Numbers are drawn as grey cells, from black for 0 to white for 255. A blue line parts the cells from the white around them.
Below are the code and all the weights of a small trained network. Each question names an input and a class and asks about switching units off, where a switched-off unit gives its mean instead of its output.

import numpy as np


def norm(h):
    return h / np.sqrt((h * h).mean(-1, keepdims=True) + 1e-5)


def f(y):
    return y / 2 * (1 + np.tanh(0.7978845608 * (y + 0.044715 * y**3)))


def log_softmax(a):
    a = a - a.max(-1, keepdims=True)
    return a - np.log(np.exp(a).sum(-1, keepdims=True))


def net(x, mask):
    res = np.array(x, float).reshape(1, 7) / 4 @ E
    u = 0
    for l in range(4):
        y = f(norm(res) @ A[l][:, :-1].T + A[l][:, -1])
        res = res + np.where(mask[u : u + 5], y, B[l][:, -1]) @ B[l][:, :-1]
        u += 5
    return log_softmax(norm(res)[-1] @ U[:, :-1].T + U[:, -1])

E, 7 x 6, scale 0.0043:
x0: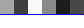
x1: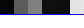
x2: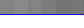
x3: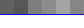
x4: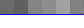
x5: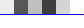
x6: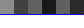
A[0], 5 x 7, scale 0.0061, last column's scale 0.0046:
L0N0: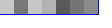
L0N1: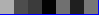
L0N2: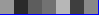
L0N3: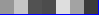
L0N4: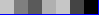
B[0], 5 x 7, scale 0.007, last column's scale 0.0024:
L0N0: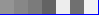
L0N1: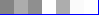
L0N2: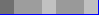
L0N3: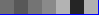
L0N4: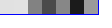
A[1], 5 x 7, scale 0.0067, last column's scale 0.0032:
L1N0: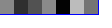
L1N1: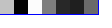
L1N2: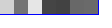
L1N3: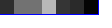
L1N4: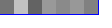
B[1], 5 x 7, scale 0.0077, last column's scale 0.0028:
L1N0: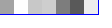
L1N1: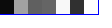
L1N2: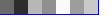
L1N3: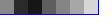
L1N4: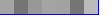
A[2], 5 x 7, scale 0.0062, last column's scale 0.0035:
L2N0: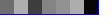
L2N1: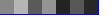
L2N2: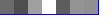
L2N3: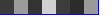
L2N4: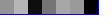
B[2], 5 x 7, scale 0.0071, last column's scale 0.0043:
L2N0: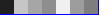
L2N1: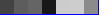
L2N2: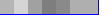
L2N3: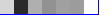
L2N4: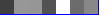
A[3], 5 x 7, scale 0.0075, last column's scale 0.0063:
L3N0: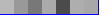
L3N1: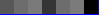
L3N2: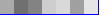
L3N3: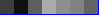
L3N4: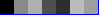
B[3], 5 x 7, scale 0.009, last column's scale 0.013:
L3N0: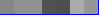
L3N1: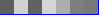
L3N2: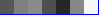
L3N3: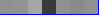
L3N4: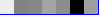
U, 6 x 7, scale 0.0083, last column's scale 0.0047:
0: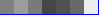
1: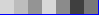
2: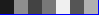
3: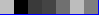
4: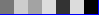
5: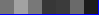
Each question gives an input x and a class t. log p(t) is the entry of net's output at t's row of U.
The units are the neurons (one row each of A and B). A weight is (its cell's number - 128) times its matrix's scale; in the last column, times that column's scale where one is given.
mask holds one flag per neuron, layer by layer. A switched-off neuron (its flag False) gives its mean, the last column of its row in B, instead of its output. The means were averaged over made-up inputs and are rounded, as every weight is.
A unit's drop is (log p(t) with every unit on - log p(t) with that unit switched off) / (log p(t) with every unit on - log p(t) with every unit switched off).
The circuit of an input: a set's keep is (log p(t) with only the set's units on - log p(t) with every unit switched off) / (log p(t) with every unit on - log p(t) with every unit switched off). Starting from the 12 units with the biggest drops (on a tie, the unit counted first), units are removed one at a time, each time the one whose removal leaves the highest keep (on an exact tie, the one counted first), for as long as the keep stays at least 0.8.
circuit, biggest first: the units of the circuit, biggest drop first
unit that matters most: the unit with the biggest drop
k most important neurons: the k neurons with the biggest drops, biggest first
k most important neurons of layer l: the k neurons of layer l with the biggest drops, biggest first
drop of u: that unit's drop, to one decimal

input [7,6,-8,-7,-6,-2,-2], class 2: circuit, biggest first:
L1N1, L3N2
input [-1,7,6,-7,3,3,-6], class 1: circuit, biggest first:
L3N4, L3N2, L2N3
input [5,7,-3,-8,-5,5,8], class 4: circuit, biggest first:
L0N1, L1N0
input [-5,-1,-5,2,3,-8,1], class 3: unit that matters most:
L2N3
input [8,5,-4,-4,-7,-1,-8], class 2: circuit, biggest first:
L0N1, L1N1, L1N2
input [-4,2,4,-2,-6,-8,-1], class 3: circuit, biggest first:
L2N3, L1N3
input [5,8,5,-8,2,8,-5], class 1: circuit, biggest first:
L3N4, L2N3, L3N2
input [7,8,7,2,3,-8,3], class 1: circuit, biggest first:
L3N4, L3N2
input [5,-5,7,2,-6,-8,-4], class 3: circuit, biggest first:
L2N3, L1N3, L1N0
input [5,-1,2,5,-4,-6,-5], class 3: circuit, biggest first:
L1N3, L2N3
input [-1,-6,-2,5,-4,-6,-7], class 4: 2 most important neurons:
L1N1, L3N4
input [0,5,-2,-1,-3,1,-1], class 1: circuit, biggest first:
L3N4, L2N3
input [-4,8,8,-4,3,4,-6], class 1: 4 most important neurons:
L3N4, L3N2, L0N1, L2N3
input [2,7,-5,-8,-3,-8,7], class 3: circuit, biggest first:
L1N3
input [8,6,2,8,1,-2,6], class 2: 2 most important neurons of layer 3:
L3N2, L3N0
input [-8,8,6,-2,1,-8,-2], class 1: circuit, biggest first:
L3N4, L3N2
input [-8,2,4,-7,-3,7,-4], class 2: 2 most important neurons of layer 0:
L0N3, L0N1
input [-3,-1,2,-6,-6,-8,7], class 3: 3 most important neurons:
L2N3, L1N3, L2N1
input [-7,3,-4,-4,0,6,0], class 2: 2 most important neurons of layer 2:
L2N3, L2N4
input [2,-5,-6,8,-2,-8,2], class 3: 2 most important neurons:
L2N3, L1N3
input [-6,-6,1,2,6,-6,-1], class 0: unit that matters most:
L3N2
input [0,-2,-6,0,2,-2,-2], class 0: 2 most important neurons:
L0N1, L0N4
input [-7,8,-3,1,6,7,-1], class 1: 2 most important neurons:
L3N4, L2N3
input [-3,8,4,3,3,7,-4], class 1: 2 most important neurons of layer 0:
L0N1, L0N0
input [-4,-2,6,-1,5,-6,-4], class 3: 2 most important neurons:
L2N3, L0N1
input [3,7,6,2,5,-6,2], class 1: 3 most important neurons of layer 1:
L1N0, L1N4, L1N2
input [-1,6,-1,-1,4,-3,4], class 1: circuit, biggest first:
L3N4
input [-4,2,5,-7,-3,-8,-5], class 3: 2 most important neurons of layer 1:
L1N3, L1N1
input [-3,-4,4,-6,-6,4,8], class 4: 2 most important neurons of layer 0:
L0N1, L0N2
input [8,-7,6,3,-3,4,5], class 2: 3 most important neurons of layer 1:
L1N1, L1N2, L1N0
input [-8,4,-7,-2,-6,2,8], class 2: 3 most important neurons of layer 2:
L2N4, L2N0, L2N3
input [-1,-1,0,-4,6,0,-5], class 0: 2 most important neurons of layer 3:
L3N2, L3N0
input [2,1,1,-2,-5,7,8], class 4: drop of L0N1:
1.1
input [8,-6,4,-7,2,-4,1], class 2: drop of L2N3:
0.0
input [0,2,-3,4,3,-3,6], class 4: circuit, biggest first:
L0N1
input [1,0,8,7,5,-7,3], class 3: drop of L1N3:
0.3
